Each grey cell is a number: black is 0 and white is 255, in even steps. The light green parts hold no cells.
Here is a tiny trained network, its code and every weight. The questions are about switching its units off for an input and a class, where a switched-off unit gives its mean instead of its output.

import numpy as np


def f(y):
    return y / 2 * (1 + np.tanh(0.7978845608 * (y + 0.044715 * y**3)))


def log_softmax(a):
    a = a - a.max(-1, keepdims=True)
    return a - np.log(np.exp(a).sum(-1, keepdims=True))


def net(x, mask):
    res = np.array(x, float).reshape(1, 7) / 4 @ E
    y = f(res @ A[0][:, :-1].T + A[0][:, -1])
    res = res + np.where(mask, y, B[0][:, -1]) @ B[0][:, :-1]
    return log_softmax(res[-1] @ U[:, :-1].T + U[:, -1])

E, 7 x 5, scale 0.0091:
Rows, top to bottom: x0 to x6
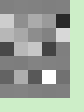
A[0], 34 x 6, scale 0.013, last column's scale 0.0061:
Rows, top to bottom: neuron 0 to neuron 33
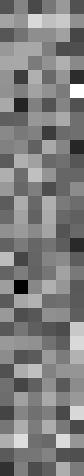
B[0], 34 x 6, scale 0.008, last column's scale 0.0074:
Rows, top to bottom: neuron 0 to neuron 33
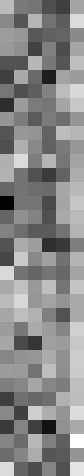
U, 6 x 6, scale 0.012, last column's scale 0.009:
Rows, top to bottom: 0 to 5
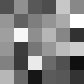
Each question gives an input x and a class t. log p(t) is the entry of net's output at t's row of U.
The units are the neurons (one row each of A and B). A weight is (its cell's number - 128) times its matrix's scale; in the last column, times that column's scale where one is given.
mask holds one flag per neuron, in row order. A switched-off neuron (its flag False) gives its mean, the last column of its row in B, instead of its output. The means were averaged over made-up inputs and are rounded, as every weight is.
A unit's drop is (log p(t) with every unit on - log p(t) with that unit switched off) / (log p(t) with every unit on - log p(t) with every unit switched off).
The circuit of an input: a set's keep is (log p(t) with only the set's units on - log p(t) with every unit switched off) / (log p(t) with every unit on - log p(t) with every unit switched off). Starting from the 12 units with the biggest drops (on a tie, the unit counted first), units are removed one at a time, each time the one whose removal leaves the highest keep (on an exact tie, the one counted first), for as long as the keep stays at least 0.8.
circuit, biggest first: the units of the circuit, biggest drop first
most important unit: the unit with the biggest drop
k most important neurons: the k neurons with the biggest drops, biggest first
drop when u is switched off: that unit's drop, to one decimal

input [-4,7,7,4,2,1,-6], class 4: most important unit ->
neuron 1
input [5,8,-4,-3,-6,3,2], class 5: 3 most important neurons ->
(neuron 12; neuron 3; neuron 16)
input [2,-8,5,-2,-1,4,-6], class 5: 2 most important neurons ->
(neuron 33; neuron 0)
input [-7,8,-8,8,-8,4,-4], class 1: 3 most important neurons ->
(neuron 29; neuron 24; neuron 6)
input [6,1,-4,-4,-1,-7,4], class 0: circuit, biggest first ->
(neuron 7; neuron 5)
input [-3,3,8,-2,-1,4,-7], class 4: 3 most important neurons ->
(neuron 1; neuron 4; neuron 31)
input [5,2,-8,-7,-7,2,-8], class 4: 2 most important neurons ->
(neuron 29; neuron 32)
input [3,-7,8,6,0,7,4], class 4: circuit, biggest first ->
(neuron 31; neuron 1)
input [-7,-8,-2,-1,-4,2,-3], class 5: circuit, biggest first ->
(neuron 33; neuron 0)
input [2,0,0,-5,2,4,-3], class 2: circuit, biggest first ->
(neuron 20; neuron 22)
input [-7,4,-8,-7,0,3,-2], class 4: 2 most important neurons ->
(neuron 29; neuron 32)
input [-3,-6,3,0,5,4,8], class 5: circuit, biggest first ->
(neuron 33; neuron 0; neuron 19)
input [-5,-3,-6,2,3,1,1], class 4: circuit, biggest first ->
(neuron 29; neuron 32)
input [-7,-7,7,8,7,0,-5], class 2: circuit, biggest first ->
(neuron 26; neuron 11)
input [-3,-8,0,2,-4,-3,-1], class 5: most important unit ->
neuron 33
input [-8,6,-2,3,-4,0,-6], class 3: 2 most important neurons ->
(neuron 33; neuron 29)
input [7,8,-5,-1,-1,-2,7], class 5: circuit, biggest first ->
(neuron 12; neuron 3)
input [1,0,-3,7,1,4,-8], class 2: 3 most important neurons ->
(neuron 11; neuron 21; neuron 26)
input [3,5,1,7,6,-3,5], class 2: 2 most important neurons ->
(neuron 21; neuron 11)
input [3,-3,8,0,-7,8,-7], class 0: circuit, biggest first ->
(neuron 14)
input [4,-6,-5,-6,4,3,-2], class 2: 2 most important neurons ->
(neuron 20; neuron 22)
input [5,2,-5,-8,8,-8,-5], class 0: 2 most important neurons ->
(neuron 7; neuron 5)
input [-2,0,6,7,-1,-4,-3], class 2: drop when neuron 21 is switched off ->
0.5
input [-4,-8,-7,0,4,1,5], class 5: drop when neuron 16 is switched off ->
-0.1
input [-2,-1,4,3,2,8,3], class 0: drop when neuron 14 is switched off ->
0.1
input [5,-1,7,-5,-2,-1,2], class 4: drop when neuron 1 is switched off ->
0.1
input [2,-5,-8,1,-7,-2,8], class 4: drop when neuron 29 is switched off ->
0.2
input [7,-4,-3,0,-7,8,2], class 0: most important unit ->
neuron 14
